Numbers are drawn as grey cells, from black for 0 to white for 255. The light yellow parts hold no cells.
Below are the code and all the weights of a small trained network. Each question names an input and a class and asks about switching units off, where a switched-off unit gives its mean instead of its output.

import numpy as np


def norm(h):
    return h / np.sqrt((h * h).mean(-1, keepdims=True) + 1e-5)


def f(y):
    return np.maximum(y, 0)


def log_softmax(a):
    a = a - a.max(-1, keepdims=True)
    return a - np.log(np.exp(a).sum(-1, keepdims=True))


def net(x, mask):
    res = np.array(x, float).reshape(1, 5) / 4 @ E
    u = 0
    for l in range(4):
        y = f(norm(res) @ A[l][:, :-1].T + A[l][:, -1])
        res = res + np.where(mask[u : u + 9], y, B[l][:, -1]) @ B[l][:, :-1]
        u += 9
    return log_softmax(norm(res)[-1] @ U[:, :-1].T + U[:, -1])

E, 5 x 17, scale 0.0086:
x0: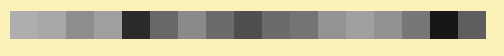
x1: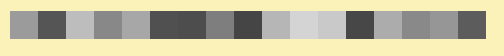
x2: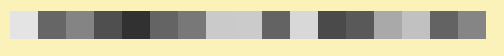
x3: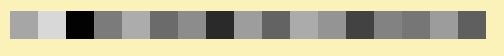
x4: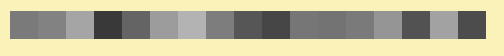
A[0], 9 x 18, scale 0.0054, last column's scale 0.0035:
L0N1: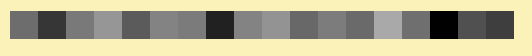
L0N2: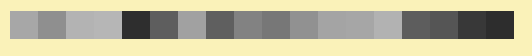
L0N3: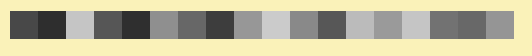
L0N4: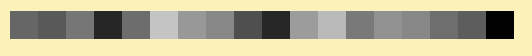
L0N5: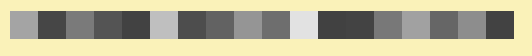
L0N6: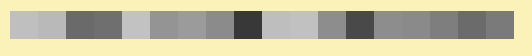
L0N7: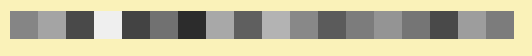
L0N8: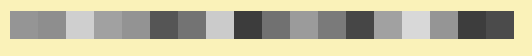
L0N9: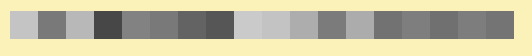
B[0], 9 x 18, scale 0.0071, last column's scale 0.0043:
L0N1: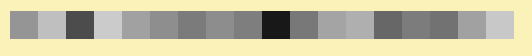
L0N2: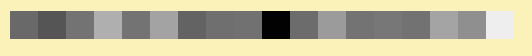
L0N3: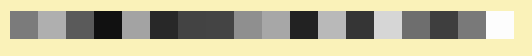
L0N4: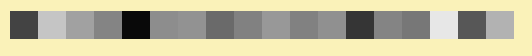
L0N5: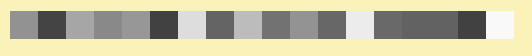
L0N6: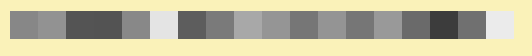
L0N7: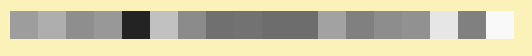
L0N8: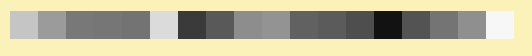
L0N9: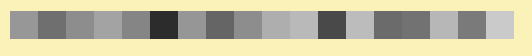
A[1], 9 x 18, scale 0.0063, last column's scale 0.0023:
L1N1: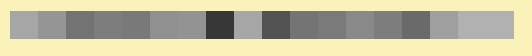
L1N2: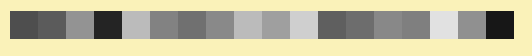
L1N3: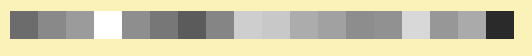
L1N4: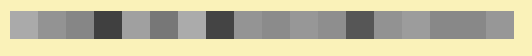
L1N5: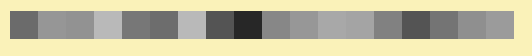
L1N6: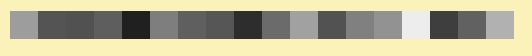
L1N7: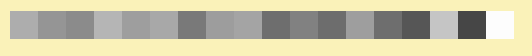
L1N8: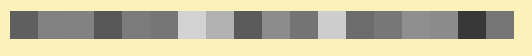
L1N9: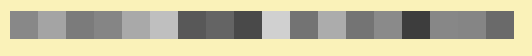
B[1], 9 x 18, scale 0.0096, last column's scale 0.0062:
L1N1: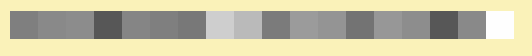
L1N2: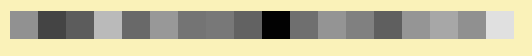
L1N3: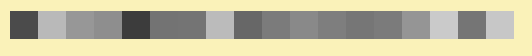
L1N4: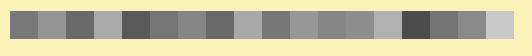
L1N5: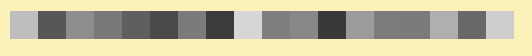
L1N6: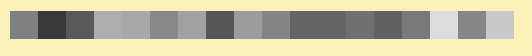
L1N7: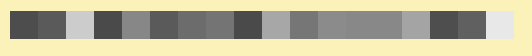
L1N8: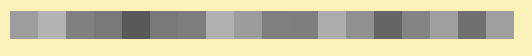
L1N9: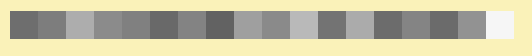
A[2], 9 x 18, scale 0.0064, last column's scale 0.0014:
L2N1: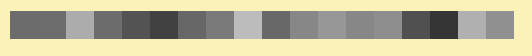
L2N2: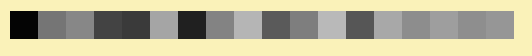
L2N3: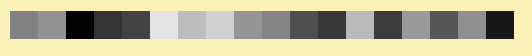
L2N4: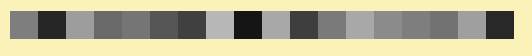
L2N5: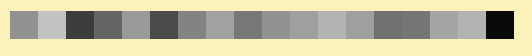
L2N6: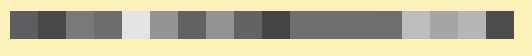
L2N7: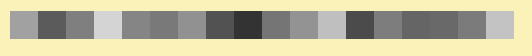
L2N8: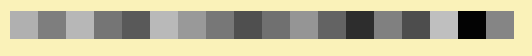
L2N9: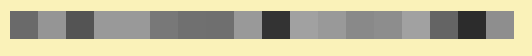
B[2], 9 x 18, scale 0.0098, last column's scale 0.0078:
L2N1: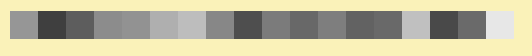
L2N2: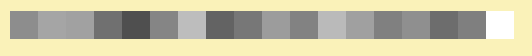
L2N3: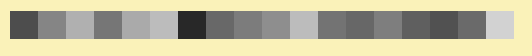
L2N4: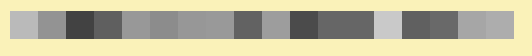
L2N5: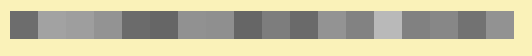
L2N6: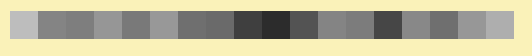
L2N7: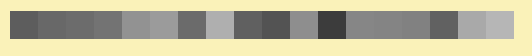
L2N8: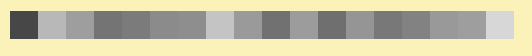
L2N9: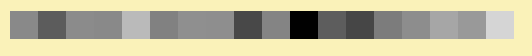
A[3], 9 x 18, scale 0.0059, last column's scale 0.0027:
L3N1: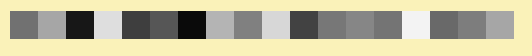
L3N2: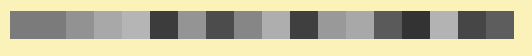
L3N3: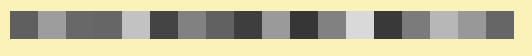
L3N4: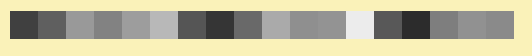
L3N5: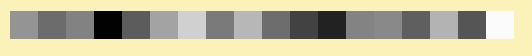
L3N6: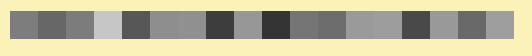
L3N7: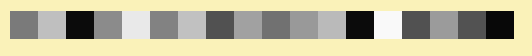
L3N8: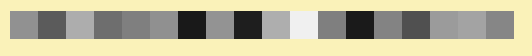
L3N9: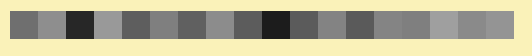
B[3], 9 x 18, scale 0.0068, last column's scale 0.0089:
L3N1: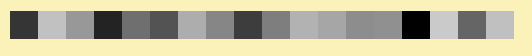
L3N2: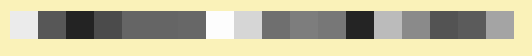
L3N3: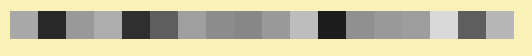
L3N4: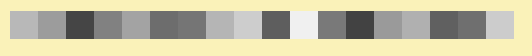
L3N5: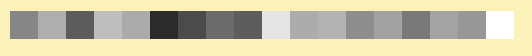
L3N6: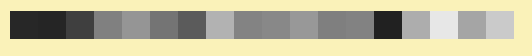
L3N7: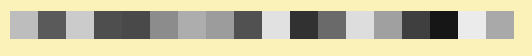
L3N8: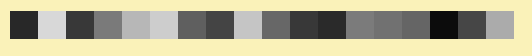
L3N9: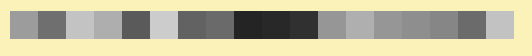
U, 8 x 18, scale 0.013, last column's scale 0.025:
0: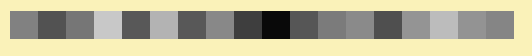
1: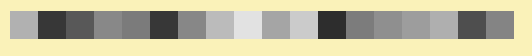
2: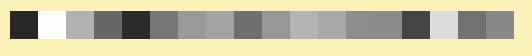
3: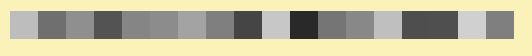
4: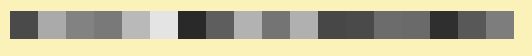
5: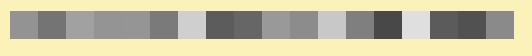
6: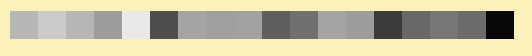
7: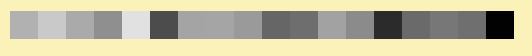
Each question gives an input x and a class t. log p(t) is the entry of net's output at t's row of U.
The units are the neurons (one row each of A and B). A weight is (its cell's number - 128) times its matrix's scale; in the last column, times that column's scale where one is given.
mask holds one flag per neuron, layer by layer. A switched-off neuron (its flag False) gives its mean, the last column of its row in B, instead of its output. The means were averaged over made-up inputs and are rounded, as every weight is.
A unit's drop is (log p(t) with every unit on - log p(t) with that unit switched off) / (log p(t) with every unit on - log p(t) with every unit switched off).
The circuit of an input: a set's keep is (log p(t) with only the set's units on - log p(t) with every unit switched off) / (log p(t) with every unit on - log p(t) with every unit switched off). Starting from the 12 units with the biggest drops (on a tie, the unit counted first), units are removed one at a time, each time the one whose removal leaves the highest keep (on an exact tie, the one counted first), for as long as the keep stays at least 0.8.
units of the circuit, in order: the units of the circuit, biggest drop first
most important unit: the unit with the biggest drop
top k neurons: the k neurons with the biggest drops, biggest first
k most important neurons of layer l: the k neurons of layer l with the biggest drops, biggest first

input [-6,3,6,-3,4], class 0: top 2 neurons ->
L1N2; L1N5
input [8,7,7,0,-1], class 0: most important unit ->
L0N2
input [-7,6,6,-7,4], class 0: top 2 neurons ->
L1N2; L2N6
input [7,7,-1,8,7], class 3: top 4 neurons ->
L3N7; L0N6; L1N2; L2N9
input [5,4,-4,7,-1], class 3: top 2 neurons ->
L3N7; L1N2
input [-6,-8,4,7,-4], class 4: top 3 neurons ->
L2N3; L0N3; L2N4
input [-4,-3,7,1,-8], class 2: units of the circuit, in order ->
L1N3; L3N1
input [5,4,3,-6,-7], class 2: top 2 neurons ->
L3N1; L0N7
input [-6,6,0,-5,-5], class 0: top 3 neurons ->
L1N2; L2N6; L2N3
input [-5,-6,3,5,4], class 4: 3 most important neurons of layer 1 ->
L1N1; L1N6; L1N7
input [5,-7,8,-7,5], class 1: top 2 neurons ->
L1N6; L1N7
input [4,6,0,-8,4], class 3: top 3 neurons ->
L2N4; L0N3; L2N3
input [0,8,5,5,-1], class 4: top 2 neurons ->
L3N8; L0N8
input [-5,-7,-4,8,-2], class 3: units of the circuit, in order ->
L3N7
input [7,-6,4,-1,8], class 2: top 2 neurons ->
L0N4; L1N2
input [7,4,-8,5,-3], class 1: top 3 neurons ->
L1N5; L1N9; L1N2
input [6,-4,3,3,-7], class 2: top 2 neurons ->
L3N1; L1N2
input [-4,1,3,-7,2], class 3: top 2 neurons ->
L0N3; L2N4
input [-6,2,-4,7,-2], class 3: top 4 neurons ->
L3N7; L0N6; L1N4; L0N2
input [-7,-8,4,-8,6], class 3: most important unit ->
L2N4
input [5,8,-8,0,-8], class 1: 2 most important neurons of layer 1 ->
L1N5; L1N9
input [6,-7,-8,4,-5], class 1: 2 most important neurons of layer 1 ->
L1N5; L1N2
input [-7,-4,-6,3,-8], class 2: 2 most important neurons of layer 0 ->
L0N2; L0N5
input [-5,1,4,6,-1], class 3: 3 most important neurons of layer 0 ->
L0N6; L0N2; L0N5
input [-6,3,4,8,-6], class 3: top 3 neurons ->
L3N7; L0N6; L1N4
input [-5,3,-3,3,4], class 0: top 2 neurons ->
L1N2; L0N7
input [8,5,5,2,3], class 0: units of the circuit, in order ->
L0N2
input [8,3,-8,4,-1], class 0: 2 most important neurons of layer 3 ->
L3N9; L3N5
